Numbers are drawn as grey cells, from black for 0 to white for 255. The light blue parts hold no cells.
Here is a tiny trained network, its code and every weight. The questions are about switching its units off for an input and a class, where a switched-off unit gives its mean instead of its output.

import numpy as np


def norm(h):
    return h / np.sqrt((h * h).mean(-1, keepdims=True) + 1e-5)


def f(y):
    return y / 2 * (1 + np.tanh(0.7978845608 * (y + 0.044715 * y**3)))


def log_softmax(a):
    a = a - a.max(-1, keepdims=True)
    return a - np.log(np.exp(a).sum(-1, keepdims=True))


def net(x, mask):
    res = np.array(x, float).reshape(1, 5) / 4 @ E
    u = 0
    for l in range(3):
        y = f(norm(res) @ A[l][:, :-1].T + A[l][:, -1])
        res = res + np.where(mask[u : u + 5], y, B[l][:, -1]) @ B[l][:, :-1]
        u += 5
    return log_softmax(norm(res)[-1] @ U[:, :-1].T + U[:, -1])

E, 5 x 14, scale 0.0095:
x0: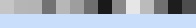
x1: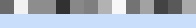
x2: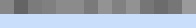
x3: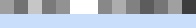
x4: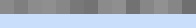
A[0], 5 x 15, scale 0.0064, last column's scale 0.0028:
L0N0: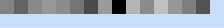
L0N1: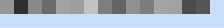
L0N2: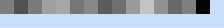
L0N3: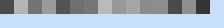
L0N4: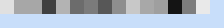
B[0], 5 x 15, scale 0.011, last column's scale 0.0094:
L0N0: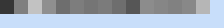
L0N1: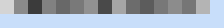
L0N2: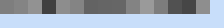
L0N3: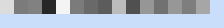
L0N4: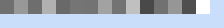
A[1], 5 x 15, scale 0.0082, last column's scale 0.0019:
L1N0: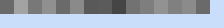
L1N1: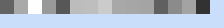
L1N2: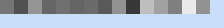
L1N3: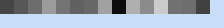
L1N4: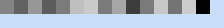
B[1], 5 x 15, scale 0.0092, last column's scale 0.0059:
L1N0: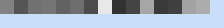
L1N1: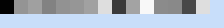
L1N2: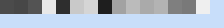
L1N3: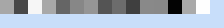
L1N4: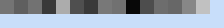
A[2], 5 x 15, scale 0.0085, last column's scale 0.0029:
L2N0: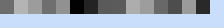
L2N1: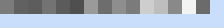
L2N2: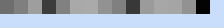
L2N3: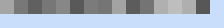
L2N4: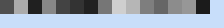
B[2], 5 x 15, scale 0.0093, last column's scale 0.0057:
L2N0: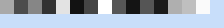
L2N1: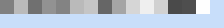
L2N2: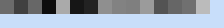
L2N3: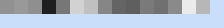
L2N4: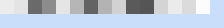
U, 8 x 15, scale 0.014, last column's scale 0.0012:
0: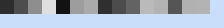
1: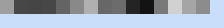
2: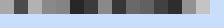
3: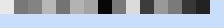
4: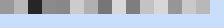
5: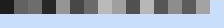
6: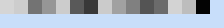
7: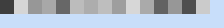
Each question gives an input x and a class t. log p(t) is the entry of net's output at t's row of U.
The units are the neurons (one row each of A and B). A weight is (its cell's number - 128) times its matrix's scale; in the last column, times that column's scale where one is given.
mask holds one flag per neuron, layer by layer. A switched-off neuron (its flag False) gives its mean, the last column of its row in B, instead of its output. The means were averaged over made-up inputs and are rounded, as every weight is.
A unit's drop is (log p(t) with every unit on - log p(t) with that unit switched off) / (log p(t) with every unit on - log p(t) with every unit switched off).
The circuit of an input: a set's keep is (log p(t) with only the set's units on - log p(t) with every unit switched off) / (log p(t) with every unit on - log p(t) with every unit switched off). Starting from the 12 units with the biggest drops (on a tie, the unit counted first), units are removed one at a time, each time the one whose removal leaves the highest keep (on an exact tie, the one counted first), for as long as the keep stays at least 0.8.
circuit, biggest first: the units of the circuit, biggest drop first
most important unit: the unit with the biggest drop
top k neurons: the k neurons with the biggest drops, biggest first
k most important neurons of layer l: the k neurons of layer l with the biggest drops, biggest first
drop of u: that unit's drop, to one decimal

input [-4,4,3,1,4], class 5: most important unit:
L0N1
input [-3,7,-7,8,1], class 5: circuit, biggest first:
[L0N4; L2N2]
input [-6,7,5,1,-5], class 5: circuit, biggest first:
[L2N2; L0N4]
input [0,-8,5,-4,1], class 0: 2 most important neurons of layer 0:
[L0N0; L0N4]
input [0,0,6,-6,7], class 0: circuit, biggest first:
[L1N2; L0N4]
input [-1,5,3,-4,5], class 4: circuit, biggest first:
[L0N4; L1N2]
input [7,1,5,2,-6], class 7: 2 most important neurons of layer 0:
[L0N1; L0N3]
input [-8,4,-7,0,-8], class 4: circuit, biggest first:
[L0N4; L2N1]
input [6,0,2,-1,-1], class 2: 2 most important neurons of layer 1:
[L1N3; L1N2]
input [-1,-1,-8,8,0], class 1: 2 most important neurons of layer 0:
[L0N1; L0N4]
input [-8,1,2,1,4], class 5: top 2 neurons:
[L0N1; L2N2]
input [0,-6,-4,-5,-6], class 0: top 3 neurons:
[L0N4; L0N0; L1N2]
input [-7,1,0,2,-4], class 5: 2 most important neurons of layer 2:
[L2N2; L2N4]
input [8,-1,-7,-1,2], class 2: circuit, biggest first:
[L2N0]
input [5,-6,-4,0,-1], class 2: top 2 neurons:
[L1N2; L0N0]
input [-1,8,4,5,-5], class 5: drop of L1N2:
0.0
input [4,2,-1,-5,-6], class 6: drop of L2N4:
0.1
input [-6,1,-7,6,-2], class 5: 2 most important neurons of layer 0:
[L0N3; L0N4]
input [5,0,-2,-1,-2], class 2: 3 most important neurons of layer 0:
[L0N1; L0N3; L0N2]
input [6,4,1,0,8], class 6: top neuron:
[L1N2]
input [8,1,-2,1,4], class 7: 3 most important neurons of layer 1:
[L1N4; L1N2; L1N3]
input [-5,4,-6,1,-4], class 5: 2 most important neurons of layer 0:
[L0N1; L0N4]
